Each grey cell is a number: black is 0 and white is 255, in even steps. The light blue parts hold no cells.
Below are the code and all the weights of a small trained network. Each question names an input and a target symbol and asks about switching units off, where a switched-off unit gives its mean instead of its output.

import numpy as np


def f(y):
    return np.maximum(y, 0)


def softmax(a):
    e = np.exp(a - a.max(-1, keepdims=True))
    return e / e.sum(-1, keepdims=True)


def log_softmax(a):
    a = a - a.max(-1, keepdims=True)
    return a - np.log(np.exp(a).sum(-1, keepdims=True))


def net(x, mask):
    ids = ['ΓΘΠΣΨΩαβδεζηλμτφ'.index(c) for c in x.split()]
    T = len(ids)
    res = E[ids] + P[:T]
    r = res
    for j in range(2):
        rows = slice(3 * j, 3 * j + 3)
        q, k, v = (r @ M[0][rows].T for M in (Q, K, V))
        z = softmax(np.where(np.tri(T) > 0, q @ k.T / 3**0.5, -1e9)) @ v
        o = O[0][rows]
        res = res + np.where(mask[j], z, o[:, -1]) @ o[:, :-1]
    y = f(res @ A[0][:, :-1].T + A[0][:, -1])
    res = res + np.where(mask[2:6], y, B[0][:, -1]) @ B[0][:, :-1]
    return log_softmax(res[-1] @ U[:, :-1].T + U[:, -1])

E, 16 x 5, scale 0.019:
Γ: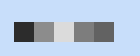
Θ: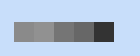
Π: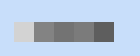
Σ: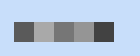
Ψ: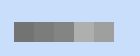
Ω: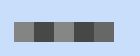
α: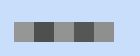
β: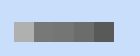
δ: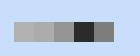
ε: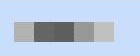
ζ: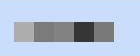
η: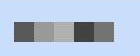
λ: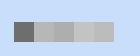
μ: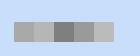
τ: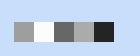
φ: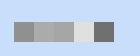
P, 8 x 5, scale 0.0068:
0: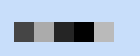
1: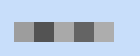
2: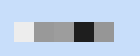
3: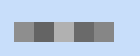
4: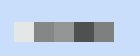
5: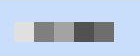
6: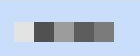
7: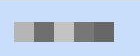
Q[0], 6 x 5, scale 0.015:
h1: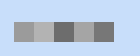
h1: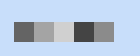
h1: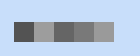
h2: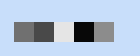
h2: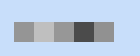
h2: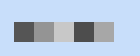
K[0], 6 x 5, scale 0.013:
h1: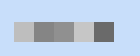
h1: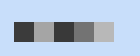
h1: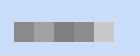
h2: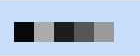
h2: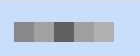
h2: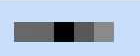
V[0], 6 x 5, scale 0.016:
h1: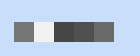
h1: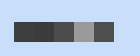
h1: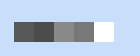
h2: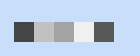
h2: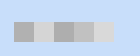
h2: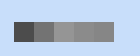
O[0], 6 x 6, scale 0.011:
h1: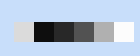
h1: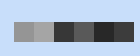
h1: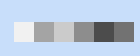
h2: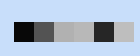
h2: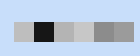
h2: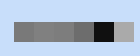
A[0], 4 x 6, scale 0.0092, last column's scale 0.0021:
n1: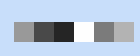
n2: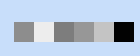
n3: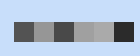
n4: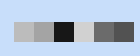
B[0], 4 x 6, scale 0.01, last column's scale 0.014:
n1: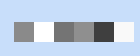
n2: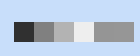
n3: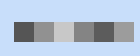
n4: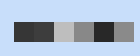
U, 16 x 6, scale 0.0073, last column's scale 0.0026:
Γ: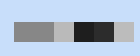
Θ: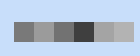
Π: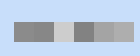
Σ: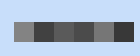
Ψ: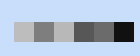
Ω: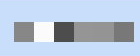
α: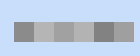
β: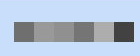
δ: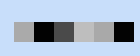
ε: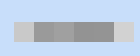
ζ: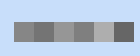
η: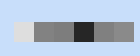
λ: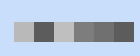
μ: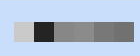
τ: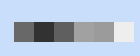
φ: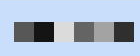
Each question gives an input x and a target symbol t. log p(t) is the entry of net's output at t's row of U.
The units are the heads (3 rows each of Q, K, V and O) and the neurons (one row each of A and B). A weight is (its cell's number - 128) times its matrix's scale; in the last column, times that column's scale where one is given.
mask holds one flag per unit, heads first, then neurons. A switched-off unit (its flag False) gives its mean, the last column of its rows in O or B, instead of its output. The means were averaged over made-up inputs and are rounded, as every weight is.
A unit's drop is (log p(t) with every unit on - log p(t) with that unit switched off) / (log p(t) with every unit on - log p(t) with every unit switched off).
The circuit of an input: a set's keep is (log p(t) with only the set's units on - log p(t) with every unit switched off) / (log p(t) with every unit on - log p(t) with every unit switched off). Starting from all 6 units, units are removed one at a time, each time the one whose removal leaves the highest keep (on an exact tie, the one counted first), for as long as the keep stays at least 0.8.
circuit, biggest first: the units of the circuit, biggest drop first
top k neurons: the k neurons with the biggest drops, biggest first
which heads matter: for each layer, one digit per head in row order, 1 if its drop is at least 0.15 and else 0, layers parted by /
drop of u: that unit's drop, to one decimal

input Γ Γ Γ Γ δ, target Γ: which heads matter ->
11
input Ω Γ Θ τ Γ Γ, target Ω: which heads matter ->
01
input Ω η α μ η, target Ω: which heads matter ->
01
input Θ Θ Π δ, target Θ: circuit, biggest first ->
(h2 h1)
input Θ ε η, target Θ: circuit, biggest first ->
(h2 h1)
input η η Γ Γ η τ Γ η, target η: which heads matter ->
11
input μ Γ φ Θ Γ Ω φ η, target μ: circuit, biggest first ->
(h2)
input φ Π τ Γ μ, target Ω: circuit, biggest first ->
(n1 h1 h2)
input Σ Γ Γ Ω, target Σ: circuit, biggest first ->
(h1 n1 h2)
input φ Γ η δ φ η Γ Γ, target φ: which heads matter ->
10
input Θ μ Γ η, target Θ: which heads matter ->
11
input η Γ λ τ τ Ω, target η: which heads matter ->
01
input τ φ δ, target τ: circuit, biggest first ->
(h1 h2 n1)
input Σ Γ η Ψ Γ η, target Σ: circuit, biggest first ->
(h1)
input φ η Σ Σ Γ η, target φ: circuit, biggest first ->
(n1 h2)
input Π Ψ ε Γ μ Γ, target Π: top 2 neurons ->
(n2 n1)
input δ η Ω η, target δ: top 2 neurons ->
(n2 n1)
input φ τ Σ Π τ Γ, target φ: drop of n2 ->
0.0
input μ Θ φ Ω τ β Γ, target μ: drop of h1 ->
0.2
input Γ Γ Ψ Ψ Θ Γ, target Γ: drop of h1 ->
0.3
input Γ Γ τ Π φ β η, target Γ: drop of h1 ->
0.3
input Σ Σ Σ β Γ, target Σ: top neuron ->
(n1)
